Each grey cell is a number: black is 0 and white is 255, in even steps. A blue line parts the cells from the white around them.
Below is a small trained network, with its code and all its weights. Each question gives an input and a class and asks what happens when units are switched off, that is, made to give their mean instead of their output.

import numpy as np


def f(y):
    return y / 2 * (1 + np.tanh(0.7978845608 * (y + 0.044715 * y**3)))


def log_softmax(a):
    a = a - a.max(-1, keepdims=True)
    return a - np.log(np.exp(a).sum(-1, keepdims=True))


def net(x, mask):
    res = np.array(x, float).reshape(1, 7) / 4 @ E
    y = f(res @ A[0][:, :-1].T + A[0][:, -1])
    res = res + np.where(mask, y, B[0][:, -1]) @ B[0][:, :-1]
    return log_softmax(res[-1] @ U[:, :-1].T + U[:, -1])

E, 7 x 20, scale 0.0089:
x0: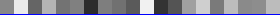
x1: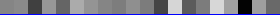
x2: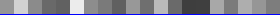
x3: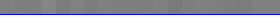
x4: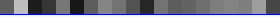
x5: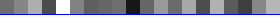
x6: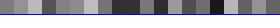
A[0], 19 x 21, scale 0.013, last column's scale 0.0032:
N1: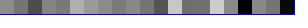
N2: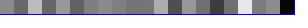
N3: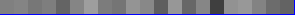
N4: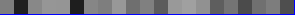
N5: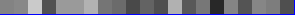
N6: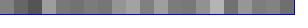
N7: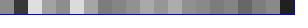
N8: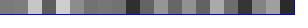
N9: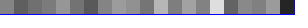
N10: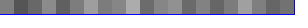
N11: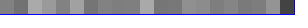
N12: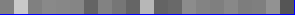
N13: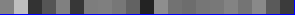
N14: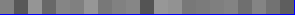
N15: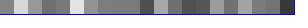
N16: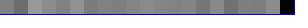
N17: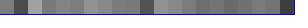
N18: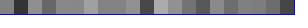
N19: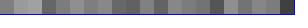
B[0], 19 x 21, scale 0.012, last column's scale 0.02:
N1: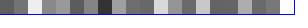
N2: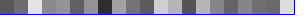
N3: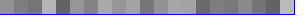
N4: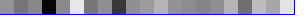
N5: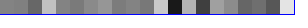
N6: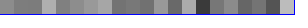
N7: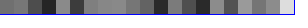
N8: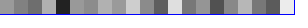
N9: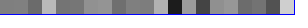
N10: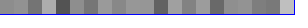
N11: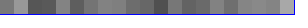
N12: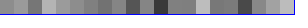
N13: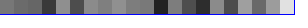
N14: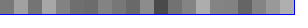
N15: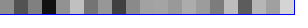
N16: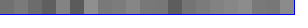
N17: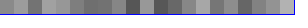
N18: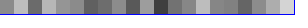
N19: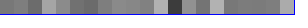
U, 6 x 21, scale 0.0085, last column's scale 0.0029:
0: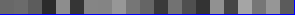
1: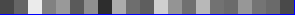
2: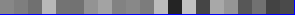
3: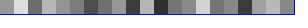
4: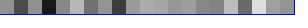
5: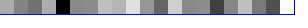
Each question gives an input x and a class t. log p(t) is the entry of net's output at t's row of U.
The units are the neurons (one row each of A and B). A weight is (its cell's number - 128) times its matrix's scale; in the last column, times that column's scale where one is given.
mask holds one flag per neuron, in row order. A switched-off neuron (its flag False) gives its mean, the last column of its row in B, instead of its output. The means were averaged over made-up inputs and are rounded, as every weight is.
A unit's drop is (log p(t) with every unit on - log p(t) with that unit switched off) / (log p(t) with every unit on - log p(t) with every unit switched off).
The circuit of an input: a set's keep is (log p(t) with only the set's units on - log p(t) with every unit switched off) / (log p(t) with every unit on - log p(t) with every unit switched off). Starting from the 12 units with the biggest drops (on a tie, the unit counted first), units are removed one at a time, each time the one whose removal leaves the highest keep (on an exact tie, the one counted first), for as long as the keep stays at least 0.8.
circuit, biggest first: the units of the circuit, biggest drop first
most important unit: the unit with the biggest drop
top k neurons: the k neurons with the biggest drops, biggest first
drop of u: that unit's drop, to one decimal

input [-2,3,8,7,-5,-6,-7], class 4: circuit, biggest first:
N15
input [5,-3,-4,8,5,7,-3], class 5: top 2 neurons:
N8, N7
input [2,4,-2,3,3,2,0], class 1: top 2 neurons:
N7, N1
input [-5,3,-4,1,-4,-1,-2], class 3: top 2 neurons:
N18, N13
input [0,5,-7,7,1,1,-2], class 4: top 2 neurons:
N4, N2
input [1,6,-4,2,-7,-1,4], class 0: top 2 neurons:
N7, N2
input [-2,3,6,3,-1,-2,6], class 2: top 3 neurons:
N5, N4, N19
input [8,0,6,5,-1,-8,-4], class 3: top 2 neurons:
N8, N12
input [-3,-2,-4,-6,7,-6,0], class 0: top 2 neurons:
N13, N8
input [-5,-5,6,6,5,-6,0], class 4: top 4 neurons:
N15, N8, N1, N7
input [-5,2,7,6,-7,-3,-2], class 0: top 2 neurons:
N7, N4
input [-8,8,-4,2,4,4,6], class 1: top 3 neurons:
N1, N12, N5
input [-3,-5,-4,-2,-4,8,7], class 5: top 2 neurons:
N8, N9
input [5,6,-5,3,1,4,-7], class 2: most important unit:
N9
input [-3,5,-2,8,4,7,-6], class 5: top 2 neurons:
N8, N5
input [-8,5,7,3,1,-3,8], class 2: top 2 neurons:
N5, N3
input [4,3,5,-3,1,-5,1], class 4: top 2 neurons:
N8, N15
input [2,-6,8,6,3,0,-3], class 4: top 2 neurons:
N15, N1
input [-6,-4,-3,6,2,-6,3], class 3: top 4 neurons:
N8, N18, N1, N17
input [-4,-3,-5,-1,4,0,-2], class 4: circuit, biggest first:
N4
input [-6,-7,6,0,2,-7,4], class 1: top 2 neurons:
N2, N8
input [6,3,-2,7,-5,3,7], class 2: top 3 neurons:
N5, N18, N13
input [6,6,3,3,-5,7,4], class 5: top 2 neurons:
N8, N2
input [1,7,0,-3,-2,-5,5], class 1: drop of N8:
0.1
